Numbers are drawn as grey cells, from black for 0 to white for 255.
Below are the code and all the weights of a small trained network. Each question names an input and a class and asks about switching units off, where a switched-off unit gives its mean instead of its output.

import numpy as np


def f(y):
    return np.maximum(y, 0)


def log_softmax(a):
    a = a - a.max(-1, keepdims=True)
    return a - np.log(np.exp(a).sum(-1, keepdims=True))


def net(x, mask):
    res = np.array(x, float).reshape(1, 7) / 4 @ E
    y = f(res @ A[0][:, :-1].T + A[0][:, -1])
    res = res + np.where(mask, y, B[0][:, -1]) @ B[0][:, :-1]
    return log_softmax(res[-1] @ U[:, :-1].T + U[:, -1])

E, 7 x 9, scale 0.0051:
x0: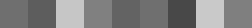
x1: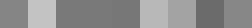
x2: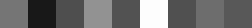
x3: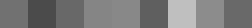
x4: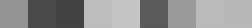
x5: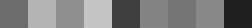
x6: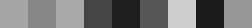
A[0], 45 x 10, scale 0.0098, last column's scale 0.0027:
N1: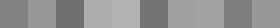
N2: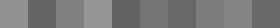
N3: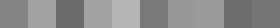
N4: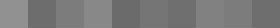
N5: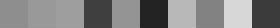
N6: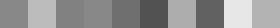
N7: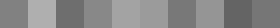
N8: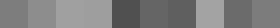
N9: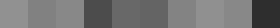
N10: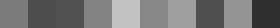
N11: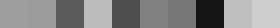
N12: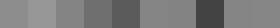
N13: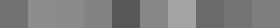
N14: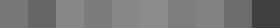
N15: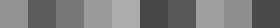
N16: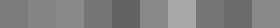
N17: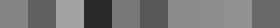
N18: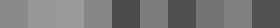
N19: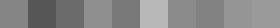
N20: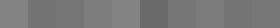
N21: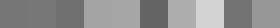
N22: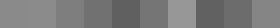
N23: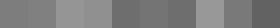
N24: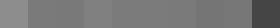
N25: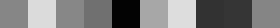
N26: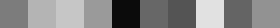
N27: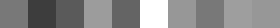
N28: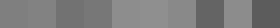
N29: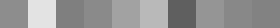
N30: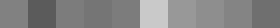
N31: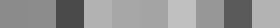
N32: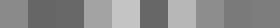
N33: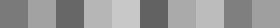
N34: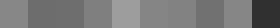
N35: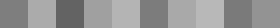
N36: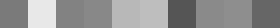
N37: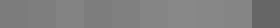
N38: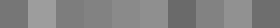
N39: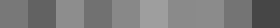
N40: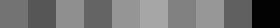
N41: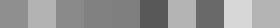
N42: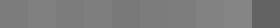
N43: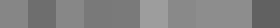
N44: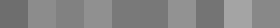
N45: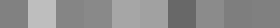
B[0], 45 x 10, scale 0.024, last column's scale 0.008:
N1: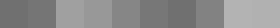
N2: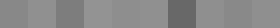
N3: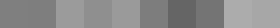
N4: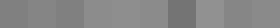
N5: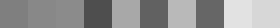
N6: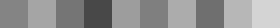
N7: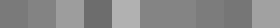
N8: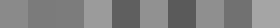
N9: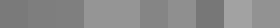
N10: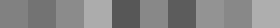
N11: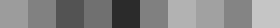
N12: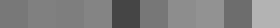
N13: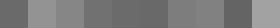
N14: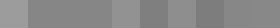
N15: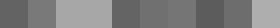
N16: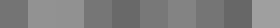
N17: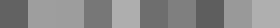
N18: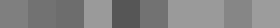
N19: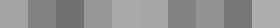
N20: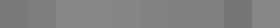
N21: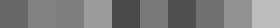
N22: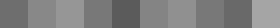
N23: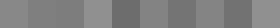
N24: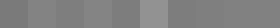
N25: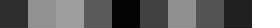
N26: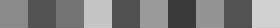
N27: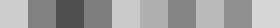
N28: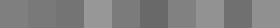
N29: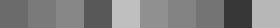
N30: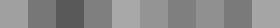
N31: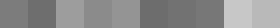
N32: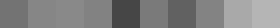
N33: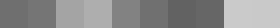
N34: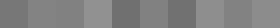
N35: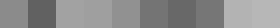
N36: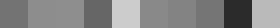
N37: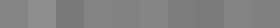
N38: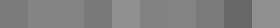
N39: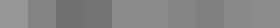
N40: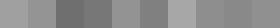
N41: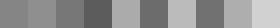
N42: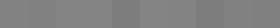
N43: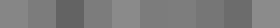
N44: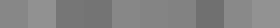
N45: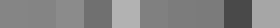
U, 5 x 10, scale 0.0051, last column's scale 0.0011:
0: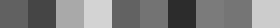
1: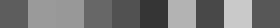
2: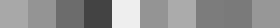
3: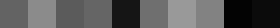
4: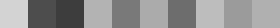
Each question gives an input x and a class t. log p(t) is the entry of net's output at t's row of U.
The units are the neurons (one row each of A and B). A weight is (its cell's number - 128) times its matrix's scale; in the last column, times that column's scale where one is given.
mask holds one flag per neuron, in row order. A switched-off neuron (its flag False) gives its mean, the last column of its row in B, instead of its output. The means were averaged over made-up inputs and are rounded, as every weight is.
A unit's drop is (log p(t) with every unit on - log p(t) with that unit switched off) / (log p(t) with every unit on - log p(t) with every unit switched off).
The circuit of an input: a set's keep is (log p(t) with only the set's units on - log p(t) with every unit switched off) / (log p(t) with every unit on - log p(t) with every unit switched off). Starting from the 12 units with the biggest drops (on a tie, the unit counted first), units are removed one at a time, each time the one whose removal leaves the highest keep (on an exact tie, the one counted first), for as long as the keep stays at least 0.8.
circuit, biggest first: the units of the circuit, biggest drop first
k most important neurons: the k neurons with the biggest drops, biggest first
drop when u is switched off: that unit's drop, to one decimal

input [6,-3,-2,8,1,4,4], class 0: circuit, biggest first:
[N26]
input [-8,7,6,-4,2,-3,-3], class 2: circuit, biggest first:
[N36 N29]
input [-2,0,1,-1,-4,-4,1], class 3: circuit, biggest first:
[N5 N33]
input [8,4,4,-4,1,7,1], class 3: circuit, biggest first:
[N33 N5]
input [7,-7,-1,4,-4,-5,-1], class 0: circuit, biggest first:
[N6 N41]
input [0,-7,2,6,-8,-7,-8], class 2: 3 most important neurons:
[N26 N25 N11]
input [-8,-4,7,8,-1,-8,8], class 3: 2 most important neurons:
[N25 N11]
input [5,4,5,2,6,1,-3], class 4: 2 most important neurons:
[N27 N25]
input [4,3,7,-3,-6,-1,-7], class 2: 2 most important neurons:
[N36 N29]
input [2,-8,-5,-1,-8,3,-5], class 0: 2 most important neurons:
[N25 N26]
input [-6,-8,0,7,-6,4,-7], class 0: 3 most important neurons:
[N5 N6 N41]
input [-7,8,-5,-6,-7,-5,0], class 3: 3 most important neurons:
[N25 N36 N29]
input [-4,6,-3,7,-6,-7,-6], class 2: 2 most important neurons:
[N25 N36]
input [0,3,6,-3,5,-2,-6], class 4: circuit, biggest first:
[N27]
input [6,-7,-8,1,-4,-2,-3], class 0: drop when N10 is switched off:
-0.1
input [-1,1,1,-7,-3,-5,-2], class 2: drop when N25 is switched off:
0.4
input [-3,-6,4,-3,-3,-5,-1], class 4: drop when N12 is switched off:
0.0
